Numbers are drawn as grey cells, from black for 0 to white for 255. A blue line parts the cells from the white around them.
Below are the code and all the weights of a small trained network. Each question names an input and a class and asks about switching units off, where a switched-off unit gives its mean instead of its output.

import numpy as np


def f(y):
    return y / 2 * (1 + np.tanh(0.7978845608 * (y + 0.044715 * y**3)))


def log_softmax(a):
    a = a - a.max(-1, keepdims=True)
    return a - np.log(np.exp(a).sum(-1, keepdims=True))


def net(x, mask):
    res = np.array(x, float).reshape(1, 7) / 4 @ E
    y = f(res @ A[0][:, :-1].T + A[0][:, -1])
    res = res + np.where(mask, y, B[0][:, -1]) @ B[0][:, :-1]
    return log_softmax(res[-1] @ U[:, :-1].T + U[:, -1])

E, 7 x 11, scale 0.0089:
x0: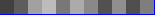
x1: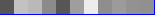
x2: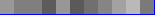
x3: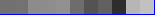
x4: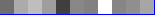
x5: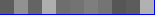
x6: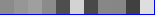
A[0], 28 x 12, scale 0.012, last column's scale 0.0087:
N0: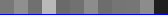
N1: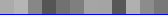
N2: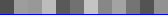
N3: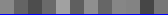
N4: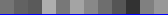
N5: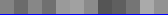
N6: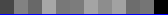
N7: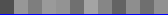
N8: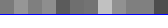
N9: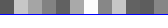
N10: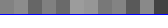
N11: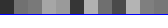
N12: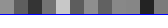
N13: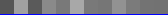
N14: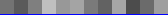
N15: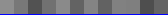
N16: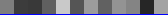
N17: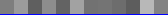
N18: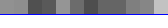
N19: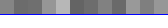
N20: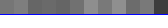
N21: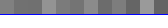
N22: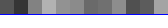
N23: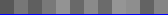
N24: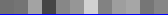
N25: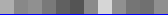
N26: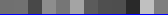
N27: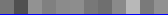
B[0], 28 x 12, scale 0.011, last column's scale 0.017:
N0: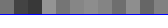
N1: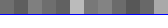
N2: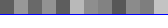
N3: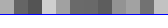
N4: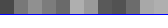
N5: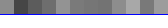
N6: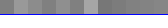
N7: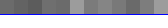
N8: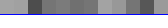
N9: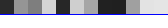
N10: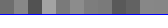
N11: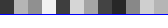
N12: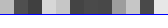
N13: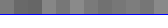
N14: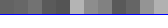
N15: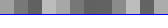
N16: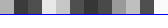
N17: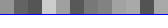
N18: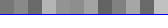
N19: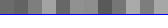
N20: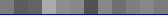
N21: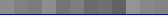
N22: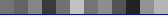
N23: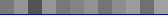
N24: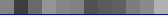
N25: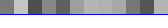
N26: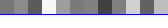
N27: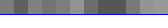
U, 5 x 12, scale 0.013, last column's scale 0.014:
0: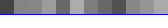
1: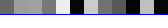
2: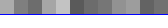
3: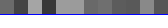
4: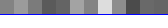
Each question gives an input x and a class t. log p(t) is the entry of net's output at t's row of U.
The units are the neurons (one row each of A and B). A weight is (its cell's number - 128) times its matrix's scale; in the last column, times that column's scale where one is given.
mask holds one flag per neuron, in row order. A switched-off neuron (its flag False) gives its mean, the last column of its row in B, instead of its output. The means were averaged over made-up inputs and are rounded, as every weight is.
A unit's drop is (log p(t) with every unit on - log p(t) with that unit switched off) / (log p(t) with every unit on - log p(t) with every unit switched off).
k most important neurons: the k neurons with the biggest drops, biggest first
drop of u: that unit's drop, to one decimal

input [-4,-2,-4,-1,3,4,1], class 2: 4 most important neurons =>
[N9, N11, N22, N14]
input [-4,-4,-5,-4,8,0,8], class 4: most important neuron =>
[N16]
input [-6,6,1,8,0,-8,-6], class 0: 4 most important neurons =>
[N11, N1, N17, N27]
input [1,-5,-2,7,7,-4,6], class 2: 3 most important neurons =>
[N9, N11, N17]
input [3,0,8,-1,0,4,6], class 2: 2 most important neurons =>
[N9, N11]
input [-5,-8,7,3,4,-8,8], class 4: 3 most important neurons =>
[N16, N12, N9]
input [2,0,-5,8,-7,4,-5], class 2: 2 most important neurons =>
[N9, N16]
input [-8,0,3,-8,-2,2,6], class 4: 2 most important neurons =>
[N16, N12]
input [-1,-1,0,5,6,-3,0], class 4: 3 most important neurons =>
[N9, N16, N12]
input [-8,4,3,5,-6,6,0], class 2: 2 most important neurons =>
[N9, N4]
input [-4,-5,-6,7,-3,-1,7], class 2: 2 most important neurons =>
[N9, N17]
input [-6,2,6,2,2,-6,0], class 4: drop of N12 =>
0.2
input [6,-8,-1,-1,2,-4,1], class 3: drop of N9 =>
0.3
